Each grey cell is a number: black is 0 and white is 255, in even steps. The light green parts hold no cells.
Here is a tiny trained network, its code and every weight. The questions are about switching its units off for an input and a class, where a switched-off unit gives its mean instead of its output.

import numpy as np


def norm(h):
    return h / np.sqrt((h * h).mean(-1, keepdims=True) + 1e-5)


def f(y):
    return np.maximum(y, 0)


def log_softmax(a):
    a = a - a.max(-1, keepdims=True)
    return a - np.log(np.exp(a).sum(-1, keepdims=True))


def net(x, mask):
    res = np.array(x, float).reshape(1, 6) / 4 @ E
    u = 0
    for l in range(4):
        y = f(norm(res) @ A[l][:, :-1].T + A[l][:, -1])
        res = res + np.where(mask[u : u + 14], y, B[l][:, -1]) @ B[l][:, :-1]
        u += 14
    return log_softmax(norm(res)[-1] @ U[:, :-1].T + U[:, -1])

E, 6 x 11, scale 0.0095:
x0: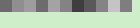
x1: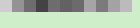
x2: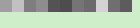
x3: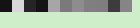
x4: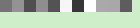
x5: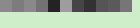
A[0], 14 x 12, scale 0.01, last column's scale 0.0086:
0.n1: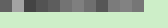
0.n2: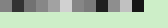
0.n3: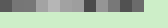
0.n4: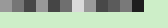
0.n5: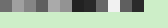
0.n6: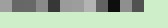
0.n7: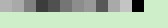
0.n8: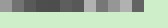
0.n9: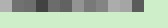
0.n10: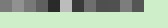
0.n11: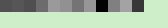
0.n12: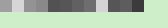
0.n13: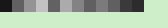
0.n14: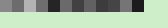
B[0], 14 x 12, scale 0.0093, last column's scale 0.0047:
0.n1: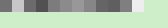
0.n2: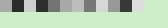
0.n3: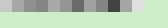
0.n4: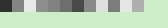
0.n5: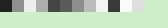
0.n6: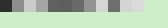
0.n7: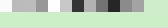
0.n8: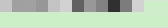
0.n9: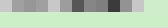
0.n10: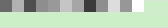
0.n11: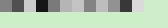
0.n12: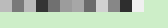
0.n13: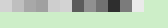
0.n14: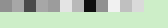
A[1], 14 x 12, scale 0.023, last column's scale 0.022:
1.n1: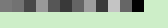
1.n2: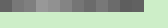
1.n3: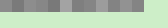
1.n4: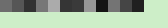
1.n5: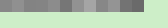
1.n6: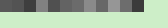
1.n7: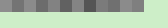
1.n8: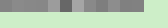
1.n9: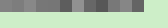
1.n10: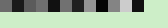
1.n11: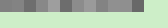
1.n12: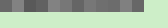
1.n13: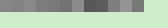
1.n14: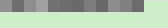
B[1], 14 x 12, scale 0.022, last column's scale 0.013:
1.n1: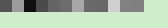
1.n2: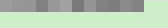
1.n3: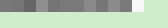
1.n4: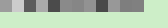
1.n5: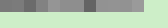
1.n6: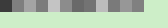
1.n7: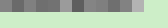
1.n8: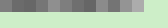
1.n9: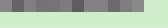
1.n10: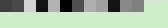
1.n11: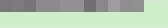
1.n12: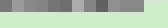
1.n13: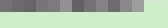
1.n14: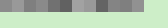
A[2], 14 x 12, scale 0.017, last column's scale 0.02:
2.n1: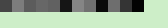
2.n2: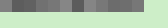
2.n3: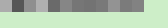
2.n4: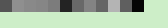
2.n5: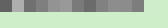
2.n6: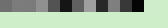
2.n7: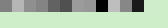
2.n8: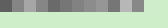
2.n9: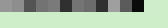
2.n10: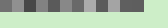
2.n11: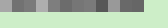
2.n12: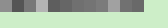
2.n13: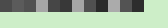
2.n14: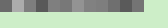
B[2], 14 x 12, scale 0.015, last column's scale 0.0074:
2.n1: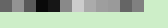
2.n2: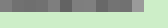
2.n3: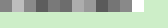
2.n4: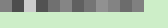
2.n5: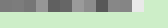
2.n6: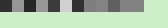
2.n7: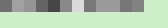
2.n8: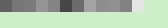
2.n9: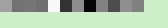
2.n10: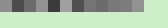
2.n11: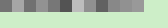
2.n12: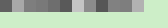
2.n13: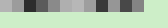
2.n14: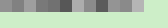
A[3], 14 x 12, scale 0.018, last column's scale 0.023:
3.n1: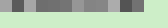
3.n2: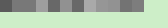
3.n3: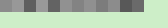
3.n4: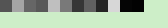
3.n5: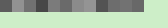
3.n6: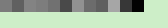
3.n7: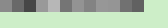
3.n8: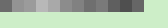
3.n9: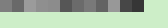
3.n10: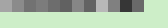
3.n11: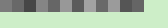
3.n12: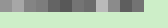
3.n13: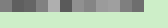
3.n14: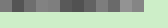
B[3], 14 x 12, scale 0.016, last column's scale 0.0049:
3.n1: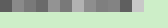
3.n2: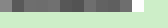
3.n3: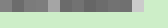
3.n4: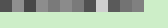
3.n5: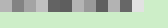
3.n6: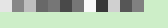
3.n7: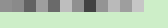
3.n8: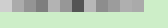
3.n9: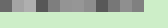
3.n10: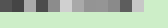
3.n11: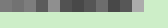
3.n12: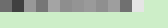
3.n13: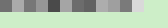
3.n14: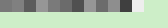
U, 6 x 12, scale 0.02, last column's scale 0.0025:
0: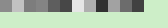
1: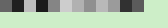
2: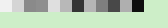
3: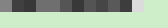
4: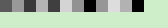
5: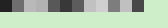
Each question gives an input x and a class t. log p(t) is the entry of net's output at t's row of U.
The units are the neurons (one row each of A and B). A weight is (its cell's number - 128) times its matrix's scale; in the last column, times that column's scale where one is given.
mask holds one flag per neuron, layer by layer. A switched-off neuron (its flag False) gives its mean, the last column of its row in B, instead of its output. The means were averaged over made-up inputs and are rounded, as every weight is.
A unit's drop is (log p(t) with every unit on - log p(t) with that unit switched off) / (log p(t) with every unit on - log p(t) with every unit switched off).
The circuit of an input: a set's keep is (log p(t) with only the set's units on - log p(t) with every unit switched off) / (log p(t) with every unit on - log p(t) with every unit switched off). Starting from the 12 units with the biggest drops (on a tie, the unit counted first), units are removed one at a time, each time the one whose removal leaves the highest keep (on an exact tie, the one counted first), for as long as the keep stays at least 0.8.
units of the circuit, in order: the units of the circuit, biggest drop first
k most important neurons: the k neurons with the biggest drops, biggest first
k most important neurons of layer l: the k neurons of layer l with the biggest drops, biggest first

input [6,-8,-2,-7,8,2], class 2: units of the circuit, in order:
0.n13
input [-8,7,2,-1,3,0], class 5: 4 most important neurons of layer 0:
0.n6; 0.n4; 0.n13; 0.n3
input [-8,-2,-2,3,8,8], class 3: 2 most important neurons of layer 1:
1.n3; 1.n5
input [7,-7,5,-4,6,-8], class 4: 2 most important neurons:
1.n5; 3.n7
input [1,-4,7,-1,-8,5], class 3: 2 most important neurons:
1.n13; 1.n7
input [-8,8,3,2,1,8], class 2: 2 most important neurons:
0.n7; 0.n8
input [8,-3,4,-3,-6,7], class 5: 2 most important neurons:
0.n5; 2.n8
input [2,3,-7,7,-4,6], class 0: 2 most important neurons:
0.n1; 3.n5
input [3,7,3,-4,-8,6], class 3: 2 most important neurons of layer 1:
1.n13; 1.n7
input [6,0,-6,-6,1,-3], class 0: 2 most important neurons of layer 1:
1.n3; 1.n7
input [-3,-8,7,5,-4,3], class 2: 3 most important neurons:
0.n13; 3.n8; 0.n2
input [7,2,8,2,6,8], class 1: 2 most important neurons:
0.n12; 3.n12
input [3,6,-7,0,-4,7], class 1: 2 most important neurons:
0.n2; 0.n11
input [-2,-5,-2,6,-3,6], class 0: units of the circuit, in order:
3.n5
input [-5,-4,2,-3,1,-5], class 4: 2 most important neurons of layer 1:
1.n5; 1.n8
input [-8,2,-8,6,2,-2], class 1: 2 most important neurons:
0.n11; 0.n2
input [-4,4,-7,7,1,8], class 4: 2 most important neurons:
0.n10; 0.n14
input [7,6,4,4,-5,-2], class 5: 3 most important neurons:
0.n5; 2.n8; 0.n13
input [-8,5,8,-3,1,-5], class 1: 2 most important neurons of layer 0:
0.n12; 0.n5
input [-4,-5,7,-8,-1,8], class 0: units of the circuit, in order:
2.n3
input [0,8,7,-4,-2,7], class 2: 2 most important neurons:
0.n7; 0.n9
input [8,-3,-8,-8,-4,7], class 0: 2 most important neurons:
2.n3; 2.n12
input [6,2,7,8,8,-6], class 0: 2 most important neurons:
2.n14; 1.n3
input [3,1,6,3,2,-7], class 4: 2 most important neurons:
1.n5; 3.n7
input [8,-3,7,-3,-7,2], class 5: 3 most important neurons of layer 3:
3.n14; 3.n1; 3.n7
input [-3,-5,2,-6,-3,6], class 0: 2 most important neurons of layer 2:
2.n3; 2.n12
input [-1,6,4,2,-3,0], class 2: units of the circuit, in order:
0.n7
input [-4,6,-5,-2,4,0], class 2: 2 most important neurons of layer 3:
3.n10; 3.n12
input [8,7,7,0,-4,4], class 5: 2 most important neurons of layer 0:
0.n5; 0.n2
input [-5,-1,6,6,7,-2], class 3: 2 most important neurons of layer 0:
0.n2; 0.n11
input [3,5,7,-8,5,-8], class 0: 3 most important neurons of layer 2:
2.n3; 2.n12; 2.n11
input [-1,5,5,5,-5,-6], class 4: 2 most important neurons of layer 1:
1.n8; 1.n11
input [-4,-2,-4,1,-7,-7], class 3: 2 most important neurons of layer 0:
0.n10; 0.n14
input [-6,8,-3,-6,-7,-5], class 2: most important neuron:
0.n9
